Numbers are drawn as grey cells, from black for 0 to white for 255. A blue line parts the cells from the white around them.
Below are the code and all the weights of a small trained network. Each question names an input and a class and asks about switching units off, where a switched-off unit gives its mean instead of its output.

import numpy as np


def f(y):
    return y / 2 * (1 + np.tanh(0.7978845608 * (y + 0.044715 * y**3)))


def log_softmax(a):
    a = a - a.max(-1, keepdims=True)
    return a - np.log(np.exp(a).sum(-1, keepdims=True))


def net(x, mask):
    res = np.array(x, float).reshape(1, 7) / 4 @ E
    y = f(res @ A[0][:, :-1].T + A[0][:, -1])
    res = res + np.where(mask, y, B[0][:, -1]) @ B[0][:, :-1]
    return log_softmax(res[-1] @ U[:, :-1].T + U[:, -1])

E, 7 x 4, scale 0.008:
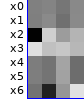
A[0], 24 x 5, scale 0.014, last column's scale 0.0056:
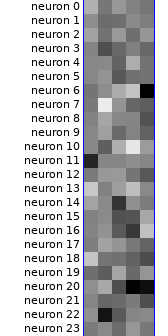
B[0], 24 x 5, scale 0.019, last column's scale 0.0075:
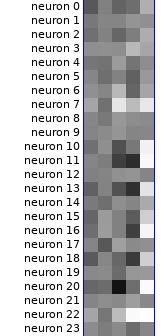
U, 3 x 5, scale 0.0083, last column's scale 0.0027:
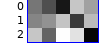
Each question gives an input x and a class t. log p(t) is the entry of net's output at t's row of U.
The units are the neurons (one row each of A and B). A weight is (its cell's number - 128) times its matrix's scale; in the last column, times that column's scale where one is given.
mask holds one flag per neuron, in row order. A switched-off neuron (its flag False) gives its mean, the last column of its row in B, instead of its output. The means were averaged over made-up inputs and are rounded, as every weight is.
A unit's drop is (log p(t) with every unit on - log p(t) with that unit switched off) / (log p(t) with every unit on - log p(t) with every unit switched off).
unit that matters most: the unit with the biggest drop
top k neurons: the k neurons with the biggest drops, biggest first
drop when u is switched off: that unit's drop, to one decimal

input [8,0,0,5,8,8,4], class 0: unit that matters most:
neuron 10
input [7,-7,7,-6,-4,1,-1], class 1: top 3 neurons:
neuron 20; neuron 22; neuron 10
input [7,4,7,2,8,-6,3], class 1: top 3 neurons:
neuron 6; neuron 20; neuron 22
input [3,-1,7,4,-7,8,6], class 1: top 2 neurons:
neuron 6; neuron 20
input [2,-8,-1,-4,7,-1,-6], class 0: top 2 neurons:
neuron 20; neuron 6
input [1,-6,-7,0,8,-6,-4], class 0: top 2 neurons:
neuron 20; neuron 7
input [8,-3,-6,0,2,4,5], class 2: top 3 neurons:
neuron 22; neuron 20; neuron 11
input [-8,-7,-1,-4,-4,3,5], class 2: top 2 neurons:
neuron 22; neuron 20
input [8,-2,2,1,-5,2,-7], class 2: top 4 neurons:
neuron 7; neuron 13; neuron 11; neuron 18
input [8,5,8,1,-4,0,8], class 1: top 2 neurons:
neuron 6; neuron 20
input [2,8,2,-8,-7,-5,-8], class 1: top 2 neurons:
neuron 16; neuron 15
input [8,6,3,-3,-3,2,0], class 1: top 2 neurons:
neuron 20; neuron 22
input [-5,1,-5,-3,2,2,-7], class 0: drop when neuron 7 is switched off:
0.1
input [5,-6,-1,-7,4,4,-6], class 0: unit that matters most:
neuron 20
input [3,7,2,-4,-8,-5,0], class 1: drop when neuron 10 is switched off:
0.2
